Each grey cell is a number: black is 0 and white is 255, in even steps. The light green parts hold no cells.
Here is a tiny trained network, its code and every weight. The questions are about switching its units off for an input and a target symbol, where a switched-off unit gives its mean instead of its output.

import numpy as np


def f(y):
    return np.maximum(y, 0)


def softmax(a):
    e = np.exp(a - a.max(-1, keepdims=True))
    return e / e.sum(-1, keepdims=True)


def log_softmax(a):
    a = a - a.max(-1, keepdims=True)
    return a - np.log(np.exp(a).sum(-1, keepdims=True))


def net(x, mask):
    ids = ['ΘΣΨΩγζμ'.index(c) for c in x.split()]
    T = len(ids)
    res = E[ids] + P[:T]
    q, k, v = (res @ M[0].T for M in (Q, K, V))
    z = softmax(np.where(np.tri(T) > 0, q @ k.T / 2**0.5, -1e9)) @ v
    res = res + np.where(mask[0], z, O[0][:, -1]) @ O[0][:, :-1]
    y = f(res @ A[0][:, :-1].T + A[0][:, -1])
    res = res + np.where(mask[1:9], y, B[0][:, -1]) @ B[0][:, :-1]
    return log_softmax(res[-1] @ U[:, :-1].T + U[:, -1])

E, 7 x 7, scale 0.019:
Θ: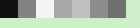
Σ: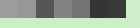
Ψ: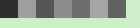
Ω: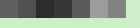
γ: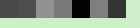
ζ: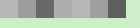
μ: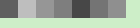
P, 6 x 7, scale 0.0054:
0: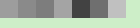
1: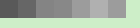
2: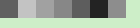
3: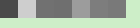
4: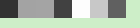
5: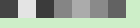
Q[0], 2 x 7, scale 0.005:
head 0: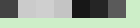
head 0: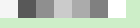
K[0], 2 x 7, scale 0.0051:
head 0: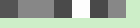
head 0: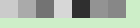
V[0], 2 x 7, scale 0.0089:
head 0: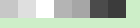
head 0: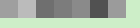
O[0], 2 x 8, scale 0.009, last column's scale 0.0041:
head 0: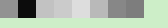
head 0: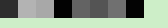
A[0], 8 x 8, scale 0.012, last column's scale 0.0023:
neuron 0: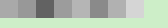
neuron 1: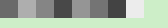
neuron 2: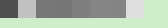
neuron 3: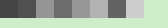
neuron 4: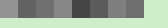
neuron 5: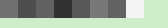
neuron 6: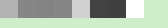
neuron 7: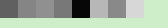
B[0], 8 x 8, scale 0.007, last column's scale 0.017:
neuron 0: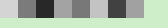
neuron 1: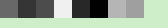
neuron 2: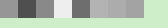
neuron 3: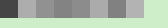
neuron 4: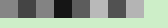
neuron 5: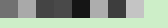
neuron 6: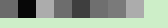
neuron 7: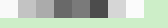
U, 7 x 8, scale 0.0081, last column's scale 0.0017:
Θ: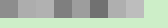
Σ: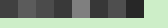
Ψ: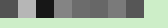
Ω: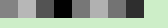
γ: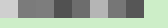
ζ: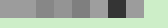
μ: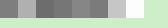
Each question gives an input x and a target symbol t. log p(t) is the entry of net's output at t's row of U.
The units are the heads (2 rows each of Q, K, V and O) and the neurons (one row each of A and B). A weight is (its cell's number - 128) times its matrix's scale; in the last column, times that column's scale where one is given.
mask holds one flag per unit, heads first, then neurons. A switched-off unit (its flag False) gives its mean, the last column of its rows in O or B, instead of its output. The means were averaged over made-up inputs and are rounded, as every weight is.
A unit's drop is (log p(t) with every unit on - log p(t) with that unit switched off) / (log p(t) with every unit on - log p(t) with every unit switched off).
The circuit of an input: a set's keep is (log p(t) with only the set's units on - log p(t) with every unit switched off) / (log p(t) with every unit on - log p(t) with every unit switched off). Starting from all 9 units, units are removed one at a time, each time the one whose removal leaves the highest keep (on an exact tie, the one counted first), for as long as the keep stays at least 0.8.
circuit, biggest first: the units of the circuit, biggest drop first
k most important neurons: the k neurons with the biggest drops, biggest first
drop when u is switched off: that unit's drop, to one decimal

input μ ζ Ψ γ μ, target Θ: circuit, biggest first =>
[neuron 5; neuron 4]
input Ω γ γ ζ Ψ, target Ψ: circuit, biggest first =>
[head 0; neuron 1]
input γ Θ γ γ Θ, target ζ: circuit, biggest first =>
[head 0; neuron 7]
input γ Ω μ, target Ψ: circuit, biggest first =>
[head 0]
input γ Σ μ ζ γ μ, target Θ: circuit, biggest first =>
[neuron 5; head 0]
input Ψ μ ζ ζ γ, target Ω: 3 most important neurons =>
[neuron 5; neuron 2; neuron 3]
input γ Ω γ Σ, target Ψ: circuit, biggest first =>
[head 0; neuron 1]
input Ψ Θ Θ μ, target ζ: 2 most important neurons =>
[neuron 7; neuron 0]
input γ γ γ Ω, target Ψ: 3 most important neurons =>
[neuron 1; neuron 2; neuron 6]
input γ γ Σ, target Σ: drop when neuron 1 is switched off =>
0.0
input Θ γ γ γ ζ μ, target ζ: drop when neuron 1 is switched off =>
0.1
